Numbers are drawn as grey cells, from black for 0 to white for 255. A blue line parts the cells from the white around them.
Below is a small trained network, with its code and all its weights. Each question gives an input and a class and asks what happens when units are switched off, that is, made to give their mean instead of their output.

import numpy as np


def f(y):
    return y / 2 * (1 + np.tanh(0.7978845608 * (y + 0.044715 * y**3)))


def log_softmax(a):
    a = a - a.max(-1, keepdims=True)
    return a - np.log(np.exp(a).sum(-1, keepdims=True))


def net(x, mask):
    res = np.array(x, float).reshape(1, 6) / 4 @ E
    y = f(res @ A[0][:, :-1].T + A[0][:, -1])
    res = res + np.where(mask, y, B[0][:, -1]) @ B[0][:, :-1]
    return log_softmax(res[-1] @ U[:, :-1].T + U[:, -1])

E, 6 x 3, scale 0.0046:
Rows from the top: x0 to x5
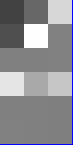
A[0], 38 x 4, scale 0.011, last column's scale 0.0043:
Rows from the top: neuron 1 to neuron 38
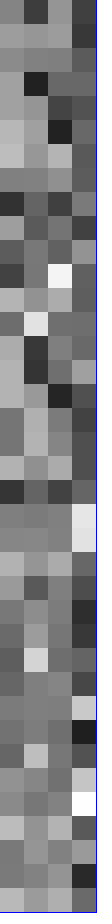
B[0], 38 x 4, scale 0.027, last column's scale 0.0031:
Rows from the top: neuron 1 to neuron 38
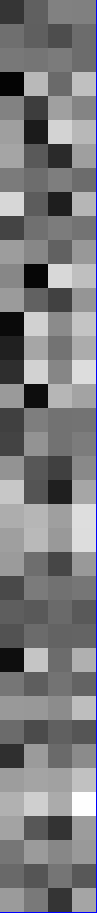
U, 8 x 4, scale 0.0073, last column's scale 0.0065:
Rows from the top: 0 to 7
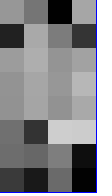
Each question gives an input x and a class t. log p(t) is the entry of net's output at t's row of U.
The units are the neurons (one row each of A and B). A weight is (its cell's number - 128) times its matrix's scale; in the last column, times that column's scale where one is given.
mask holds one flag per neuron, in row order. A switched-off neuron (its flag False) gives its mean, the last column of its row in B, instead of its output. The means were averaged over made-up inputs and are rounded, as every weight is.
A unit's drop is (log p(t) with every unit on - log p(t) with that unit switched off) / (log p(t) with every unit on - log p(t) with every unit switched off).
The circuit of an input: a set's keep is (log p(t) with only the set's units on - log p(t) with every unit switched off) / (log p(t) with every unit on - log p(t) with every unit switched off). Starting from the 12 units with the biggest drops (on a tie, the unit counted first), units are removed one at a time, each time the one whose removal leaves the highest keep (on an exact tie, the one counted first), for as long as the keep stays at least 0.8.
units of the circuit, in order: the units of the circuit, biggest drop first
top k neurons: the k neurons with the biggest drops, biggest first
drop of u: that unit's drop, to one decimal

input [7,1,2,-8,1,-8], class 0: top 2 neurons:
(neuron 9; neuron 21)
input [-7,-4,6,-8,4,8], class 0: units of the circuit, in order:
(neuron 9)
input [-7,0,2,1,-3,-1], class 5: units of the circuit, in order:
(neuron 6; neuron 17)
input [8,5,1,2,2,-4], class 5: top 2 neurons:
(neuron 12; neuron 16)
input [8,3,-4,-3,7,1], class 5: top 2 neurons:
(neuron 12; neuron 16)
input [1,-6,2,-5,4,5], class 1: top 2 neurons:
(neuron 4; neuron 16)
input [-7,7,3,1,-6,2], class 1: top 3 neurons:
(neuron 14; neuron 28; neuron 32)
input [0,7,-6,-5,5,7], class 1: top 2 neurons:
(neuron 28; neuron 14)
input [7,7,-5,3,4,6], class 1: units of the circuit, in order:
(neuron 14; neuron 28)
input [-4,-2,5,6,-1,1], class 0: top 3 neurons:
(neuron 7; neuron 35; neuron 38)
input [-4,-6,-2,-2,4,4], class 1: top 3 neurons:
(neuron 4; neuron 16; neuron 15)
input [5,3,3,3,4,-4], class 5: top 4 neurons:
(neuron 12; neuron 16; neuron 9; neuron 4)
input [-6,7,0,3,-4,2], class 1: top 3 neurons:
(neuron 14; neuron 28; neuron 32)
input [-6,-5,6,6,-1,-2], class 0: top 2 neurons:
(neuron 7; neuron 35)
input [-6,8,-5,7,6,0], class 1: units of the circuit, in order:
(neuron 14)
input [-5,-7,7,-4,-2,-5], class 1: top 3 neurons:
(neuron 4; neuron 16; neuron 15)
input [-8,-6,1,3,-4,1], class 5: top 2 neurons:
(neuron 6; neuron 17)
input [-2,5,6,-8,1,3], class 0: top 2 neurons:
(neuron 9; neuron 21)
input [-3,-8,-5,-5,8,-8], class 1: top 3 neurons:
(neuron 4; neuron 16; neuron 15)
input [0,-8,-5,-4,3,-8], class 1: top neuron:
(neuron 4)
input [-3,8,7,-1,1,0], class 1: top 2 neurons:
(neuron 14; neuron 28)
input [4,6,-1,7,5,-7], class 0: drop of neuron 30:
0.0
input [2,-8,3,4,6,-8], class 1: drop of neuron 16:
0.1
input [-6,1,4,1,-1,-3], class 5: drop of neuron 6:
0.5
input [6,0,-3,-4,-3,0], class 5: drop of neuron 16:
0.3
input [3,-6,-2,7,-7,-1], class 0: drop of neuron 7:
0.2
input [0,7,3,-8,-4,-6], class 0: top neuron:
(neuron 9)
